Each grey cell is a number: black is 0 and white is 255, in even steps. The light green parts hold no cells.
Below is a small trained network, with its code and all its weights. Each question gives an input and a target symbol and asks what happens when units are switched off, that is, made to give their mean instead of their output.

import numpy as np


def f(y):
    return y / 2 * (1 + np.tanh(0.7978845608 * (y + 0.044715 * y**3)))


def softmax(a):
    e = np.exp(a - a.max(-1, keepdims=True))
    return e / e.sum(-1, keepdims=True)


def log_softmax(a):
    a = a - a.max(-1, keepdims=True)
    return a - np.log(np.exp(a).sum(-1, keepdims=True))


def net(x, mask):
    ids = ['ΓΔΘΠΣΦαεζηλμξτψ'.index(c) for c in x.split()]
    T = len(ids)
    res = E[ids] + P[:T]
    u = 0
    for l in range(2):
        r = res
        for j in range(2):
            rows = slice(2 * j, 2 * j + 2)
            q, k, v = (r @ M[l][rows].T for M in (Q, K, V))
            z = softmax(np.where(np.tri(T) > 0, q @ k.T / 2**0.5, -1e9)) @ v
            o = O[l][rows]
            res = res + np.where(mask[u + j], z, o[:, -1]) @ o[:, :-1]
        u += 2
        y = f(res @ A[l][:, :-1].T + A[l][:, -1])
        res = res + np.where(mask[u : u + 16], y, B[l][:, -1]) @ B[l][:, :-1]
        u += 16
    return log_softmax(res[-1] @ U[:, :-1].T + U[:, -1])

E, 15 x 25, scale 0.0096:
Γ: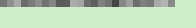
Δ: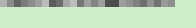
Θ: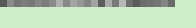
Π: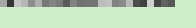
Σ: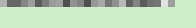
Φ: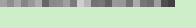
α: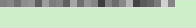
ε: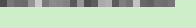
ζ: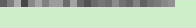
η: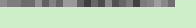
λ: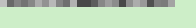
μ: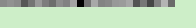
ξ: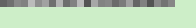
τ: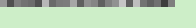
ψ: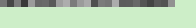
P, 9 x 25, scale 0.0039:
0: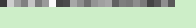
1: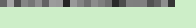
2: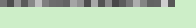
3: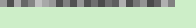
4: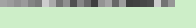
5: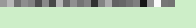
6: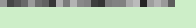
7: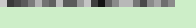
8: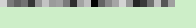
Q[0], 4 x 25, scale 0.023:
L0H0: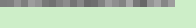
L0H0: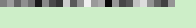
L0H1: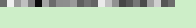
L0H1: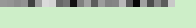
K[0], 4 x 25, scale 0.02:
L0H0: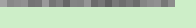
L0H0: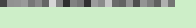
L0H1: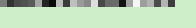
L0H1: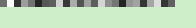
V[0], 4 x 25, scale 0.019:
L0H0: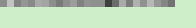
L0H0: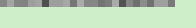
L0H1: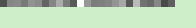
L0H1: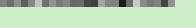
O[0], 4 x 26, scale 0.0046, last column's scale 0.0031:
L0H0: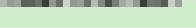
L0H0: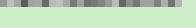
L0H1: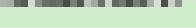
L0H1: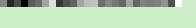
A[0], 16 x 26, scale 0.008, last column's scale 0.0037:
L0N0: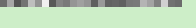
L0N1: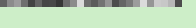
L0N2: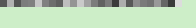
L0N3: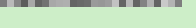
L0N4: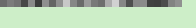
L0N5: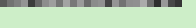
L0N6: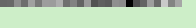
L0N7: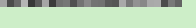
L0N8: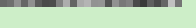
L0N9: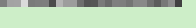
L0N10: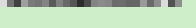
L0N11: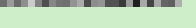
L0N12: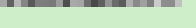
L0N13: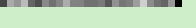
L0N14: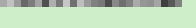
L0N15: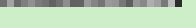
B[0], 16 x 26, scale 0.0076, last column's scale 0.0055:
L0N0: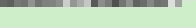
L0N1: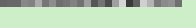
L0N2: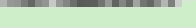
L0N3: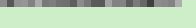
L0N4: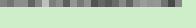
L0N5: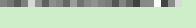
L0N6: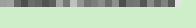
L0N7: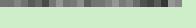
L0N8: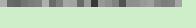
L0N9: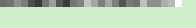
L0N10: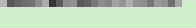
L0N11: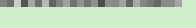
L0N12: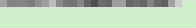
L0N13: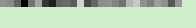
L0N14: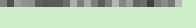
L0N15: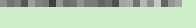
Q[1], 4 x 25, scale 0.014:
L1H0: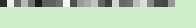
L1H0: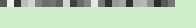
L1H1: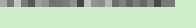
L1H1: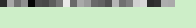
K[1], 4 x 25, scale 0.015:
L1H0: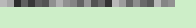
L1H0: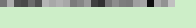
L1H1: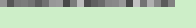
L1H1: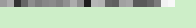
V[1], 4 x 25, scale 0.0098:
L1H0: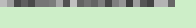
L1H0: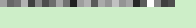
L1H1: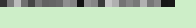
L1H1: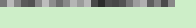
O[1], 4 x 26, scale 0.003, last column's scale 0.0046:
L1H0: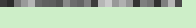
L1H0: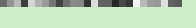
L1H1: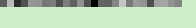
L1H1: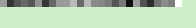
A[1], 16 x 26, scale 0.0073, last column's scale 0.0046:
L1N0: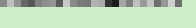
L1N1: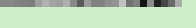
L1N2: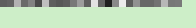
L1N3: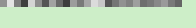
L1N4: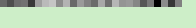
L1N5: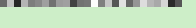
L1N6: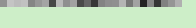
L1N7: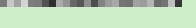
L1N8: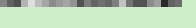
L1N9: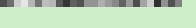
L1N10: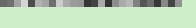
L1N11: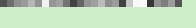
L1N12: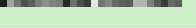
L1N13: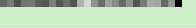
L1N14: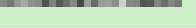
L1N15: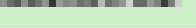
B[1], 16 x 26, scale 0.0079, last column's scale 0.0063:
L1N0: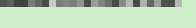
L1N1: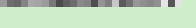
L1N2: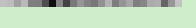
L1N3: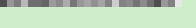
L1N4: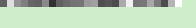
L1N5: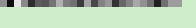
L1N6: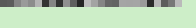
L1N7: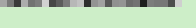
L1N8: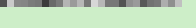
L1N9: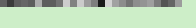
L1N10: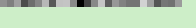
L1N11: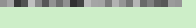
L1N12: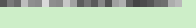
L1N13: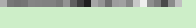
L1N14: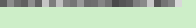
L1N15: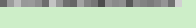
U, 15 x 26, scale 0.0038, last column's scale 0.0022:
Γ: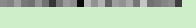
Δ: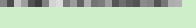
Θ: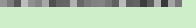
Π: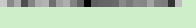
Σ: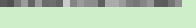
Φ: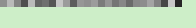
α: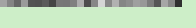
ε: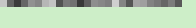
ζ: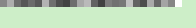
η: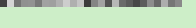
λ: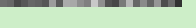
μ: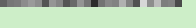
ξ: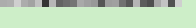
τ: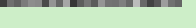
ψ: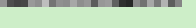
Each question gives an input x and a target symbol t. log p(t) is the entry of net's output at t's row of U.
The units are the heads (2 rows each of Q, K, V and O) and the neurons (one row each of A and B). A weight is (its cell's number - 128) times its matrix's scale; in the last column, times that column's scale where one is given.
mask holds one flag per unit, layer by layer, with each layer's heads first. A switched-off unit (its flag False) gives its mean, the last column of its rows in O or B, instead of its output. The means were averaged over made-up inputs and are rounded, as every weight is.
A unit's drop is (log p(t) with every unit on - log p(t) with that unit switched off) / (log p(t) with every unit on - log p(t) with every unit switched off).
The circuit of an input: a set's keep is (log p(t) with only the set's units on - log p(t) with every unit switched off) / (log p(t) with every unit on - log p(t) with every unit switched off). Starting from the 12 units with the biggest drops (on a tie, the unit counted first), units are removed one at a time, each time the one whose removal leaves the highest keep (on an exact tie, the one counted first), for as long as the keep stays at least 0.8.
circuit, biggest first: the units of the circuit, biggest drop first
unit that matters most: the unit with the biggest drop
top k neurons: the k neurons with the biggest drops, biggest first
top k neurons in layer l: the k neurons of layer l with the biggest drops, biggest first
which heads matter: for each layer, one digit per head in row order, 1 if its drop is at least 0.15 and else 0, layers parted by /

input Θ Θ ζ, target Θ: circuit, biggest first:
(L0H1 L1N7 L1H0)
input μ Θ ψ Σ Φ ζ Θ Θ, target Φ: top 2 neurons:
(L0N15 L1N14)
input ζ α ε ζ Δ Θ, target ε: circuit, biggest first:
(L0H1 L1N13)
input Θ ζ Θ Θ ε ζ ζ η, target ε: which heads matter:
01 / 00
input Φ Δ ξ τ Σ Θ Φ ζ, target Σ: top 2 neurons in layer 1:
(L1N9 L1N6)
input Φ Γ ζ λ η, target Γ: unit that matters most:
L1N6
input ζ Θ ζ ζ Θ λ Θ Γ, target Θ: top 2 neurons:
(L1N7 L1N6)
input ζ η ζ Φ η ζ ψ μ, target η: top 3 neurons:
(L0N5 L1N8 L1N15)
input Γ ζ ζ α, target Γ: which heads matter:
01 / 10
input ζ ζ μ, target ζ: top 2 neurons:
(L1N4 L0N5)
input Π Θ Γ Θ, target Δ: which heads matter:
00 / 10
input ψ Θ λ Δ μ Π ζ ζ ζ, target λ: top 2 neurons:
(L1N0 L0N8)
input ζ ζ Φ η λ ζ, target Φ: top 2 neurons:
(L0N15 L1N14)
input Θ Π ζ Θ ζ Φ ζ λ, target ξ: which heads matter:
10 / 10
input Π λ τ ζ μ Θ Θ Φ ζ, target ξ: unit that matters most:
L1H0
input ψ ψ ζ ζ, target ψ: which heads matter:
11 / 01
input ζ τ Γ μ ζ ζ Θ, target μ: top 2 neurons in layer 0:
(L0N9 L0N5)
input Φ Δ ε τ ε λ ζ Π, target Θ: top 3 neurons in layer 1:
(L1N12 L1N2 L1N1)
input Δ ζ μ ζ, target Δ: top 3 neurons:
(L0N9 L0N5 L1N15)
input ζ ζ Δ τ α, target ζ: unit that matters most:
L0H1
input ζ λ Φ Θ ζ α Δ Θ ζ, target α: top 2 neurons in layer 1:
(L1N7 L1N13)
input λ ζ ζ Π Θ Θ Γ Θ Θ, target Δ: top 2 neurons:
(L1N5 L0N9)
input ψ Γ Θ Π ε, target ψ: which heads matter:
10 / 11
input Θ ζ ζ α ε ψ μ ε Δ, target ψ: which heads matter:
01 / 01
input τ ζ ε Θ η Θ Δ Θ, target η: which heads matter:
01 / 10
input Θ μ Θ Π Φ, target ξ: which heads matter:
00 / 10
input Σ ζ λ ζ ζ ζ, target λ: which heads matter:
01 / 00
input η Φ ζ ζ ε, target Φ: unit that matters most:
L0H1
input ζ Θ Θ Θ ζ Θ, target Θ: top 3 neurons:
(L1N7 L1N6 L0N9)
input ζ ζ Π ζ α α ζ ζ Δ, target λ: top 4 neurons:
(L0N9 L1N0 L0N0 L0N2)
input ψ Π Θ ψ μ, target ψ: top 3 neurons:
(L0N0 L0N4 L0N6)
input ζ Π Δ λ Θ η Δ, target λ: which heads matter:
01 / 00
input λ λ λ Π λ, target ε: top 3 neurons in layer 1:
(L1N11 L1N4 L1N12)
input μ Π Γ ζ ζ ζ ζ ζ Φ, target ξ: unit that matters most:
L1H0
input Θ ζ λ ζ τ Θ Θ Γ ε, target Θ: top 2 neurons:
(L1N7 L0N9)
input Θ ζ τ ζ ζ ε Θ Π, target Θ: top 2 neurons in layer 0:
(L0N7 L0N2)
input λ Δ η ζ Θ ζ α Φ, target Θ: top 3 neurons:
(L1N7 L1N6 L0N9)
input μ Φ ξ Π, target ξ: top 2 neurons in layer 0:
(L0N5 L0N9)
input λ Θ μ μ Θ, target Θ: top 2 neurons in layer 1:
(L1N7 L1N6)
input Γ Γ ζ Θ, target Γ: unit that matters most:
L1N10
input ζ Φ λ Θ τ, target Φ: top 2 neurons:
(L0N15 L1N8)
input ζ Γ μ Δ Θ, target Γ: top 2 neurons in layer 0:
(L0N5 L0N9)
